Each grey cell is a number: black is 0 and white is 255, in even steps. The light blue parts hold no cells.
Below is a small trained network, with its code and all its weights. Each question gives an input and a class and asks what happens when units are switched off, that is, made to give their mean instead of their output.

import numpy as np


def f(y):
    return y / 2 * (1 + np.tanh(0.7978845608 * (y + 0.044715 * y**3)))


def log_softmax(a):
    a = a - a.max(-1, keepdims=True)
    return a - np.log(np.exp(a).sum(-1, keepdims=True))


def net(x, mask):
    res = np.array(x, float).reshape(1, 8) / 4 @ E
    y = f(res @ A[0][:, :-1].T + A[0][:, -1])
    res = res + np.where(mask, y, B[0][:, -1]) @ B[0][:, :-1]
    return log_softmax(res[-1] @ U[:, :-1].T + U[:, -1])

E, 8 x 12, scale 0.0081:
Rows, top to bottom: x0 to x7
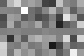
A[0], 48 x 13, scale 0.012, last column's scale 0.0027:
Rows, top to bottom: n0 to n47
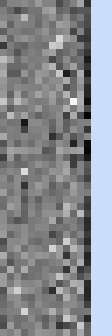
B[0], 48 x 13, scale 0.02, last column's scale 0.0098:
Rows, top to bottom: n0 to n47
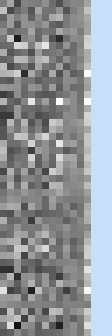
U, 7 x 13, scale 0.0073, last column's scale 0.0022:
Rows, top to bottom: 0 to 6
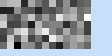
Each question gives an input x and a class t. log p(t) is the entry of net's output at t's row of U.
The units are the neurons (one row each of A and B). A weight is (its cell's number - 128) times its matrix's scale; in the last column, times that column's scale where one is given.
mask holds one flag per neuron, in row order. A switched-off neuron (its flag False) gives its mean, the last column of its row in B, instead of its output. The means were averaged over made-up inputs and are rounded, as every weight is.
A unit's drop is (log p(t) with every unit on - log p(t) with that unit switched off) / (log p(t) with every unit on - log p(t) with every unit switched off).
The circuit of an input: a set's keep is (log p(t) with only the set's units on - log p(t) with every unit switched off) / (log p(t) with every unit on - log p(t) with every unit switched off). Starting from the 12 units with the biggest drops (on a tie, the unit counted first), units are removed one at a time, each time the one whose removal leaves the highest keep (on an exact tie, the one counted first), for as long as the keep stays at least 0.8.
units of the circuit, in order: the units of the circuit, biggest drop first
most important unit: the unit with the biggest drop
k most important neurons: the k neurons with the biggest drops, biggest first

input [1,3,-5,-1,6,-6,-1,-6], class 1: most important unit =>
n38
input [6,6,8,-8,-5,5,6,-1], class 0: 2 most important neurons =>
[n34, n45]
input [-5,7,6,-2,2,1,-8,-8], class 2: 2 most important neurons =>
[n22, n20]
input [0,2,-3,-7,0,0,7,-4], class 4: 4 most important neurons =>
[n19, n8, n46, n33]
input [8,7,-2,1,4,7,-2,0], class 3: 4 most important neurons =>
[n41, n21, n38, n16]
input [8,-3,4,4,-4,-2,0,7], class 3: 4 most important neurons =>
[n41, n21, n22, n20]
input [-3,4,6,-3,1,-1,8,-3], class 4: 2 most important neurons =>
[n19, n8]
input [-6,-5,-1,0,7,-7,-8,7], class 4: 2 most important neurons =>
[n35, n6]
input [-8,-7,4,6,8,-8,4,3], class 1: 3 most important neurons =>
[n38, n16, n41]
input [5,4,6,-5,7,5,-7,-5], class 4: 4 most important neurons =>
[n6, n10, n35, n36]
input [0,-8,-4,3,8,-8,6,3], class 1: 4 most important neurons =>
[n38, n16, n44, n24]
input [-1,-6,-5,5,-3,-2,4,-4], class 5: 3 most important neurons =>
[n17, n26, n18]
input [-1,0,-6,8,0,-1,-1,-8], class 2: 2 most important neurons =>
[n20, n22]
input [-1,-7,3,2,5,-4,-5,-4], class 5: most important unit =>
n17
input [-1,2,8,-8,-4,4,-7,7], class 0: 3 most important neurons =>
[n45, n34, n29]
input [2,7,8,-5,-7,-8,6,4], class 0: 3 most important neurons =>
[n34, n29, n45]
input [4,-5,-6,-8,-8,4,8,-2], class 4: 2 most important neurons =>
[n19, n8]
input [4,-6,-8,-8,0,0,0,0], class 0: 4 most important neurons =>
[n10, n36, n46, n12]
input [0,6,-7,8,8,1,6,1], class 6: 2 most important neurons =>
[n46, n0]
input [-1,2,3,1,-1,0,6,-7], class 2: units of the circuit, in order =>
[n20]
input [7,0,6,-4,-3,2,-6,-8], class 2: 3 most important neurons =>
[n22, n20, n23]
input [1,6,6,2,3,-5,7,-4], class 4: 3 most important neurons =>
[n19, n8, n10]
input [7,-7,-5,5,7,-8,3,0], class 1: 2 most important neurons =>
[n38, n16]
